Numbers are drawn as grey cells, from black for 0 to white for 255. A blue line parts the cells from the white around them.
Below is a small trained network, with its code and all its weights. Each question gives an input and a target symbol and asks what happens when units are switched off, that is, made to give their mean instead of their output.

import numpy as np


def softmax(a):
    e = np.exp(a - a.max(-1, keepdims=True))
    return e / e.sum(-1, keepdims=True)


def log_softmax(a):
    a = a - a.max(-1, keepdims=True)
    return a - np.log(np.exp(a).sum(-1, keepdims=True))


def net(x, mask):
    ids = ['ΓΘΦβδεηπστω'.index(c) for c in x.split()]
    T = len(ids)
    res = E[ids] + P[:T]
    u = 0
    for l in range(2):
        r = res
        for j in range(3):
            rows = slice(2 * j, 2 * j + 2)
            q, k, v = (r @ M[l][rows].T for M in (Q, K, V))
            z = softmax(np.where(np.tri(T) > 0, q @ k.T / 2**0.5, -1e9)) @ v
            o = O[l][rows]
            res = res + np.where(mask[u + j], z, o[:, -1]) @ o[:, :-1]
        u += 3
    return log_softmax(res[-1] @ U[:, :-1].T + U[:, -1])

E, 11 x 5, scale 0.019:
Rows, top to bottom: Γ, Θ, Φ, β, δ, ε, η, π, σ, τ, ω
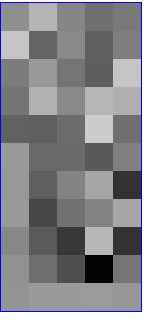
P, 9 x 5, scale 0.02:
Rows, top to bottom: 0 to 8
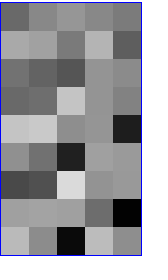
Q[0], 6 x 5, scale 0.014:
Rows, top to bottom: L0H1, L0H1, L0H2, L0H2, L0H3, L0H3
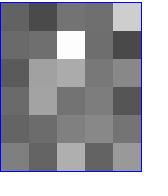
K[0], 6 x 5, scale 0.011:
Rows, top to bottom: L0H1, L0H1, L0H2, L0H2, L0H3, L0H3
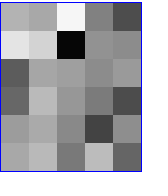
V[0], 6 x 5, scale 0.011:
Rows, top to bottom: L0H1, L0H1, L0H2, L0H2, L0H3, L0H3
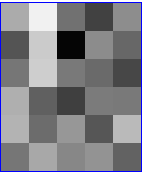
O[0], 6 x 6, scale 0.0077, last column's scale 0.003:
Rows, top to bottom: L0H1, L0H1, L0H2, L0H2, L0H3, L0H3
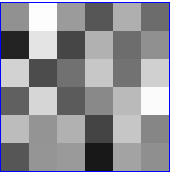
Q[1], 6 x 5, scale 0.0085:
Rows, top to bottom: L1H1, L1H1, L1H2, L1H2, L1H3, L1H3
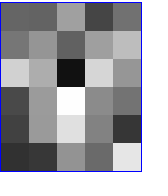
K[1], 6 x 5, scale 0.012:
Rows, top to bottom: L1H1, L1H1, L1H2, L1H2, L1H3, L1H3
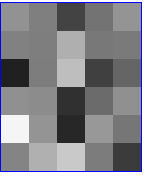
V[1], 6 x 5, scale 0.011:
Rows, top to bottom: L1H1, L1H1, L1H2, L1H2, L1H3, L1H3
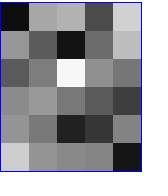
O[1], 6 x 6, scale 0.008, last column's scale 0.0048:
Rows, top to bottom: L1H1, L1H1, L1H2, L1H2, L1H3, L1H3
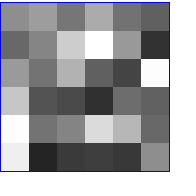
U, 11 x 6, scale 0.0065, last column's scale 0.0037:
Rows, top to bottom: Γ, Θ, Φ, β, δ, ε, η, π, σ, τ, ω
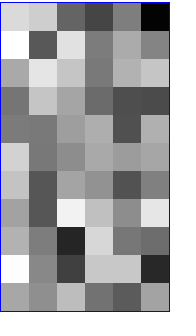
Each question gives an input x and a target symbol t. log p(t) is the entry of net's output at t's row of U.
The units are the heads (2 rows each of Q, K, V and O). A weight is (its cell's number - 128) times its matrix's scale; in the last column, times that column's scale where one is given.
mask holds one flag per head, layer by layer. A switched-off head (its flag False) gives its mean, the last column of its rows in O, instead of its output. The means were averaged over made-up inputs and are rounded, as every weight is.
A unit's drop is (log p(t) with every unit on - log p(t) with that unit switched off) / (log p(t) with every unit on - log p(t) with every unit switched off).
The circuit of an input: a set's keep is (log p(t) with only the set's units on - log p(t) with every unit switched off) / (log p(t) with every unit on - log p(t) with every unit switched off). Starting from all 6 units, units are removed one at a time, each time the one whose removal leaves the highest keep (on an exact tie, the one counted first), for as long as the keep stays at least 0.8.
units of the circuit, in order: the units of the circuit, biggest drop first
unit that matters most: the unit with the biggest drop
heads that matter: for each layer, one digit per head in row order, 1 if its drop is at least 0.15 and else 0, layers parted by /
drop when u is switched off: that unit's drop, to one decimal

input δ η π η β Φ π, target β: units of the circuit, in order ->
(L0H1, L0H2, L0H3)
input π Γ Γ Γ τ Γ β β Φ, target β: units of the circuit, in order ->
(L1H3)
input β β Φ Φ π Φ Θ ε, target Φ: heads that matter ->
100 / 001
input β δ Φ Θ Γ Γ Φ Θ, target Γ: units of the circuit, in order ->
(L0H1, L1H3)
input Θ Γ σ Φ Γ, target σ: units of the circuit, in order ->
(L0H1, L0H2)
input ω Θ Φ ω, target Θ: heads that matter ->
110 / 001
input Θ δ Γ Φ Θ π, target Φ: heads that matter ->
010 / 001
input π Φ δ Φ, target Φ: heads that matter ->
100 / 000
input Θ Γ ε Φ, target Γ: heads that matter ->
110 / 001
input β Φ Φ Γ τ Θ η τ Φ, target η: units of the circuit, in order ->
(L0H1, L1H3)
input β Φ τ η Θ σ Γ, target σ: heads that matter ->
100 / 011
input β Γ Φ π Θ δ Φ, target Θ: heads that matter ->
110 / 101
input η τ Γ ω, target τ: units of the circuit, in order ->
(L1H3, L1H2)
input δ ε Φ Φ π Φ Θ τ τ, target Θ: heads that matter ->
100 / 000
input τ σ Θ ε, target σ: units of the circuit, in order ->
(L0H1, L1H2, L1H3)
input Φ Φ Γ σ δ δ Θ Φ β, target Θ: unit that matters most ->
L0H1
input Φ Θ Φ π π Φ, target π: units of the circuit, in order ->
(L0H1, L1H3, L1H1)
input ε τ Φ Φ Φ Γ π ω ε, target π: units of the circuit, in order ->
(L0H1, L1H3)
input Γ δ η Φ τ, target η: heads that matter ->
100 / 000
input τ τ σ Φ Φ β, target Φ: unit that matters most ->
L1H3
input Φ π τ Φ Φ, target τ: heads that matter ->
000 / 001
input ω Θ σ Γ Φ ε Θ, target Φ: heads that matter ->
110 / 010
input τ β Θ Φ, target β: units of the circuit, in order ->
(L1H3, L0H1, L0H3)
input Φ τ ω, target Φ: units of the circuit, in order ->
(L1H3, L0H1)
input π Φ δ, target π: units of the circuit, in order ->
(L0H1, L1H1)
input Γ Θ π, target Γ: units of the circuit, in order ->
(L0H2, L0H1, L1H3)
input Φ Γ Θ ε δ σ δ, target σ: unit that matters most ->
L1H2
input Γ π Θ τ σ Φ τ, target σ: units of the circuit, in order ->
(L1H3, L1H2, L0H1)
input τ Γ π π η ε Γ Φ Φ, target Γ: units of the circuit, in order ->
(L1H1, L0H2)
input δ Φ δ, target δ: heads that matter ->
100 / 001
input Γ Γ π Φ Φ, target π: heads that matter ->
110 / 001
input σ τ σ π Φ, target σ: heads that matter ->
100 / 000
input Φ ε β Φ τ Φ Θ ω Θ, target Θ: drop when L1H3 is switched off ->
-0.1
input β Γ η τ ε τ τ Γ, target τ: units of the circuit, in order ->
(L1H3)
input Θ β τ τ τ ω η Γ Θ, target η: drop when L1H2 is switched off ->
0.2
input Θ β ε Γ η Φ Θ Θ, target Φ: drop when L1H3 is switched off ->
0.8
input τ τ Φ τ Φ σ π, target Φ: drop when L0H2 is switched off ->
0.2
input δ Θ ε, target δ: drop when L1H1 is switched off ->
0.1
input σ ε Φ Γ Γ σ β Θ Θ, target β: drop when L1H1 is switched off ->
0.1
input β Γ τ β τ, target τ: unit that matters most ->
L1H3
